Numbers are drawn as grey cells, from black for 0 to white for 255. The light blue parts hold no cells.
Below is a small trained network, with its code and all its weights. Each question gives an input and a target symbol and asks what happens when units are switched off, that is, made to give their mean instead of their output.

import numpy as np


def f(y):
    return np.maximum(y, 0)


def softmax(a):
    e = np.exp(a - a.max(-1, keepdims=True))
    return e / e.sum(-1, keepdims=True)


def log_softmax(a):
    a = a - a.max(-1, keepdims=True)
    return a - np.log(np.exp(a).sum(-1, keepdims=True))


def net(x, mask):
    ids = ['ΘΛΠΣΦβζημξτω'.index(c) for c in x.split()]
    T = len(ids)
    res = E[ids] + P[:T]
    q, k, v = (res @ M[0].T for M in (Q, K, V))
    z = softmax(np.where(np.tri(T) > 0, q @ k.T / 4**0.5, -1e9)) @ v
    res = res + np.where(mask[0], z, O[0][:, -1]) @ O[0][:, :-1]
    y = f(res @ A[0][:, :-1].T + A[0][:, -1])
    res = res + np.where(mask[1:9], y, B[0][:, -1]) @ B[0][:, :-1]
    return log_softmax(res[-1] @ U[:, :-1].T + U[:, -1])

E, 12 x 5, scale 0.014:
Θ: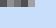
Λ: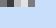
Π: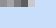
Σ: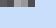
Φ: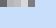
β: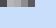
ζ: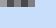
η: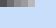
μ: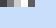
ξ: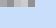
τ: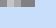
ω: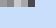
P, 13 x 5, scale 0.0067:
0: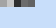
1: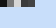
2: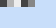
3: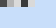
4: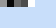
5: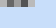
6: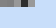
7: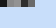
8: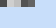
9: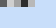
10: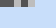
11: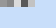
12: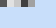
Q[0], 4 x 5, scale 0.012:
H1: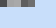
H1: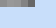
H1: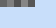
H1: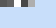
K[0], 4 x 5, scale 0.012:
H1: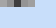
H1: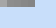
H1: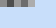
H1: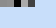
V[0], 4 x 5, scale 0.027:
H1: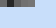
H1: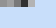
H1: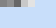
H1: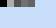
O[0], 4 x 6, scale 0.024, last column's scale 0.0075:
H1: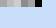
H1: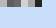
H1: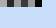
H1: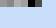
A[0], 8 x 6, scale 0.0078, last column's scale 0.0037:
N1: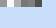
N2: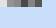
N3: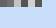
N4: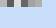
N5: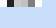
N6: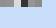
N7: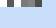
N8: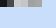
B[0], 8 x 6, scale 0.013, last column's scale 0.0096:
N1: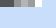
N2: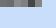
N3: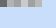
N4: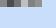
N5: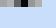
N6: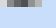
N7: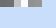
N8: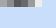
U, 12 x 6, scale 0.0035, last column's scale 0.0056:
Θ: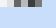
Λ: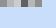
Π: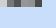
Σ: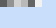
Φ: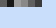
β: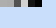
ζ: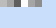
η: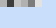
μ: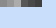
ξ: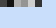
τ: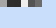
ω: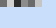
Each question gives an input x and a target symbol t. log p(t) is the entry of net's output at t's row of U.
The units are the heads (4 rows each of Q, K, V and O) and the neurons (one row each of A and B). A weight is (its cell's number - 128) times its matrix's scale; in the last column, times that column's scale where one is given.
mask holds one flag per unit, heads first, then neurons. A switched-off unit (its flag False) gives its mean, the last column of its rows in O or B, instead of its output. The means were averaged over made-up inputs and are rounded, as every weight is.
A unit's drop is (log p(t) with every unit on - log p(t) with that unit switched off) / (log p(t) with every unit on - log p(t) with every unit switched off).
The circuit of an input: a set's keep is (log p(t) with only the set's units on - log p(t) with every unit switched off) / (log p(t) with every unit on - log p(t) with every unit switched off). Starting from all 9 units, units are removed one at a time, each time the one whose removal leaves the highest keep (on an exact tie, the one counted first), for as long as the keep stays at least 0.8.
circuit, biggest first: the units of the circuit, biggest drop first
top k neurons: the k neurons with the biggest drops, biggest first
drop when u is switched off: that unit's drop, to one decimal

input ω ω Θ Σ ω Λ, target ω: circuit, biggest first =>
[H1, N1]
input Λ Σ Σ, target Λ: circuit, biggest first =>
[H1]
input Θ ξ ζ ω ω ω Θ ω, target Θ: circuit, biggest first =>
[H1, N5]
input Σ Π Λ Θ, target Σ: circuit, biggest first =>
[H1, N1]
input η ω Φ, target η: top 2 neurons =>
[N7, N4]
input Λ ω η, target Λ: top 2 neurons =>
[N6, N3]
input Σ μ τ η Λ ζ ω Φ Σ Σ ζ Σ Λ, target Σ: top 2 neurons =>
[N1, N5]
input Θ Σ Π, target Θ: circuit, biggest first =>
[H1, N5]
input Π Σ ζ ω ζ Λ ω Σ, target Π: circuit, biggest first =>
[H1, N5]
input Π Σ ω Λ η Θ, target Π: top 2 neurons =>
[N5, N1]
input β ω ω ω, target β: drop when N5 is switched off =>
0.0
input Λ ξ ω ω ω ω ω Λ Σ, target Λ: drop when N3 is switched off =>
0.1
